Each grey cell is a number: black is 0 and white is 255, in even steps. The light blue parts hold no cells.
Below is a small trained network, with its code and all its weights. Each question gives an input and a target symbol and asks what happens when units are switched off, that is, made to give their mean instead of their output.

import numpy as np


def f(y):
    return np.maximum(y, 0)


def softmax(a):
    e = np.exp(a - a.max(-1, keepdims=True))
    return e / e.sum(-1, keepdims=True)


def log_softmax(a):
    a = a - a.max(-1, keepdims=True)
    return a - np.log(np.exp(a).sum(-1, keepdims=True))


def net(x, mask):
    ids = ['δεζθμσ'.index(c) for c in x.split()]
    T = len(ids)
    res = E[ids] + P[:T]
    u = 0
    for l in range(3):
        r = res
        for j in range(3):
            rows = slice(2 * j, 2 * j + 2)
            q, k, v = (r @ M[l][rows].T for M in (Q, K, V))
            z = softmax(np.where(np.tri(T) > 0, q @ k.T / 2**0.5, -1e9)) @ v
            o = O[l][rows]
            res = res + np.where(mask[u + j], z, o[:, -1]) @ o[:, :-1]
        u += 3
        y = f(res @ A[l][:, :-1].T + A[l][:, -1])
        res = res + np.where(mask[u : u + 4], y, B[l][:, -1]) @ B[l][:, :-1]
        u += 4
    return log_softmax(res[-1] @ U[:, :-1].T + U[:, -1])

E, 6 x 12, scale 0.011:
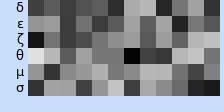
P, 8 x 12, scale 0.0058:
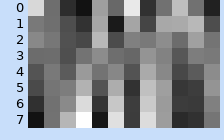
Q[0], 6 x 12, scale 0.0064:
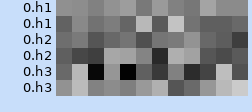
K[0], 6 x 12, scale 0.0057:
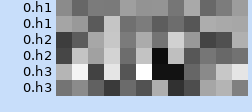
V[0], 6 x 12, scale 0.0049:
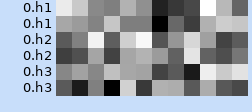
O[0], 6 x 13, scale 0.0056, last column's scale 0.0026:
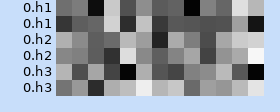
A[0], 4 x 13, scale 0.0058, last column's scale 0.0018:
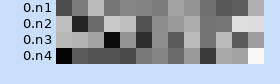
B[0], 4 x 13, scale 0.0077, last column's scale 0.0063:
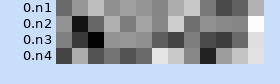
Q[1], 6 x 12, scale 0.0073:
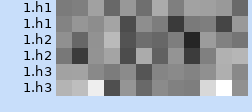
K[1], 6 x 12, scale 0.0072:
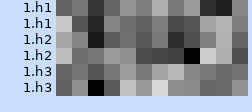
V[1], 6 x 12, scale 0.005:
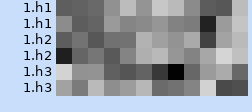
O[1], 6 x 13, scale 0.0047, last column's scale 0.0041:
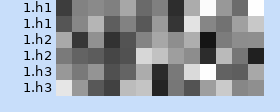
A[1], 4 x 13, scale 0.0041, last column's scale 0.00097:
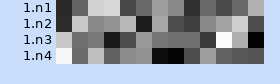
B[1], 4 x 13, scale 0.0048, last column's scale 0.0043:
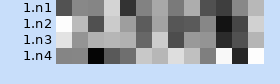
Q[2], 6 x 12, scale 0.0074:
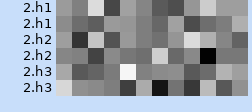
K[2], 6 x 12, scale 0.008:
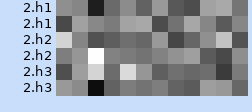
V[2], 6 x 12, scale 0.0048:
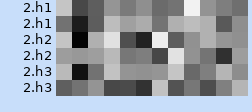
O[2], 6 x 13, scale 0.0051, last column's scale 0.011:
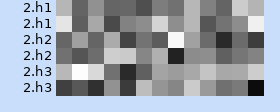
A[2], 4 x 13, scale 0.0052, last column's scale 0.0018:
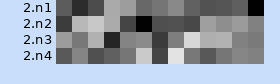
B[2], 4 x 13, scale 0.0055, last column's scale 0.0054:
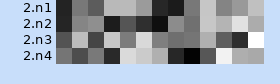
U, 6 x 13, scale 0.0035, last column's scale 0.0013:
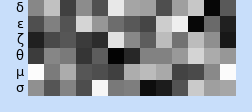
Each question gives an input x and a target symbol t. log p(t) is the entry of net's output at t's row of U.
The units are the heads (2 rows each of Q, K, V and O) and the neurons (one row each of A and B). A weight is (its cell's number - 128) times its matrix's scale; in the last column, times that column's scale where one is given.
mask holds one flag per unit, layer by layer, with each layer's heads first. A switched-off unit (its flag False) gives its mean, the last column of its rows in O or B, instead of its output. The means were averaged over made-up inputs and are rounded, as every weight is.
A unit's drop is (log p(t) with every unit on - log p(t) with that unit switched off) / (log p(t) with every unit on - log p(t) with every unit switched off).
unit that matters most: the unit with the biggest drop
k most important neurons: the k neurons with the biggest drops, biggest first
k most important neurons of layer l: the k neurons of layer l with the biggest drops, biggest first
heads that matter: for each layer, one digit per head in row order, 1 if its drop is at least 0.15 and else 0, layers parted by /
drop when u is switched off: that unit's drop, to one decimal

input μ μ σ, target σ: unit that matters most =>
1.h3
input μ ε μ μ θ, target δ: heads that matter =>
001 / 001 / 000
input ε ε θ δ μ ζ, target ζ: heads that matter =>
001 / 001 / 001
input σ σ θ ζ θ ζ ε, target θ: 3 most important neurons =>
1.n4, 2.n2, 0.n4
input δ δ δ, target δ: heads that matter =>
011 / 010 / 100
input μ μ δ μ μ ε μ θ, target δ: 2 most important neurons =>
0.n3, 1.n4
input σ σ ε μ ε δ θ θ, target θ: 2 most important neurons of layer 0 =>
0.n3, 0.n2
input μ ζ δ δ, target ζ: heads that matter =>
010 / 011 / 001
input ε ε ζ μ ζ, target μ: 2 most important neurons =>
0.n2, 1.n2
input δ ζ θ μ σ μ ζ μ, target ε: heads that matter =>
001 / 111 / 000
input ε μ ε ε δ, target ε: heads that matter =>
011 / 001 / 001
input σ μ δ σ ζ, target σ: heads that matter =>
000 / 000 / 010
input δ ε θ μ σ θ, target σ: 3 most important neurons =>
0.n3, 0.n2, 0.n4
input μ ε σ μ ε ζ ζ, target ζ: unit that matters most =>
2.h3
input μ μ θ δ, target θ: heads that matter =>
101 / 011 / 000
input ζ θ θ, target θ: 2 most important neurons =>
0.n3, 2.n2
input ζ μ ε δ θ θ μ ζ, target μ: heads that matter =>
101 / 101 / 100
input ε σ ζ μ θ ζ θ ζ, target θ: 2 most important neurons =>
1.n4, 2.n2
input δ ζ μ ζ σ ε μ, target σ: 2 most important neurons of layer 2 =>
2.n4, 2.n1
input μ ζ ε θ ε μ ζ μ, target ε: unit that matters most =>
0.h3
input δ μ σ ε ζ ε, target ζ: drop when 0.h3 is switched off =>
0.2
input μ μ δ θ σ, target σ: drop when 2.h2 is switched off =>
0.1
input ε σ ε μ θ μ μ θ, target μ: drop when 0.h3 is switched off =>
0.9
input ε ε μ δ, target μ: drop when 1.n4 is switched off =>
0.0
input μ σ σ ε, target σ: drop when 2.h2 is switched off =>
0.1
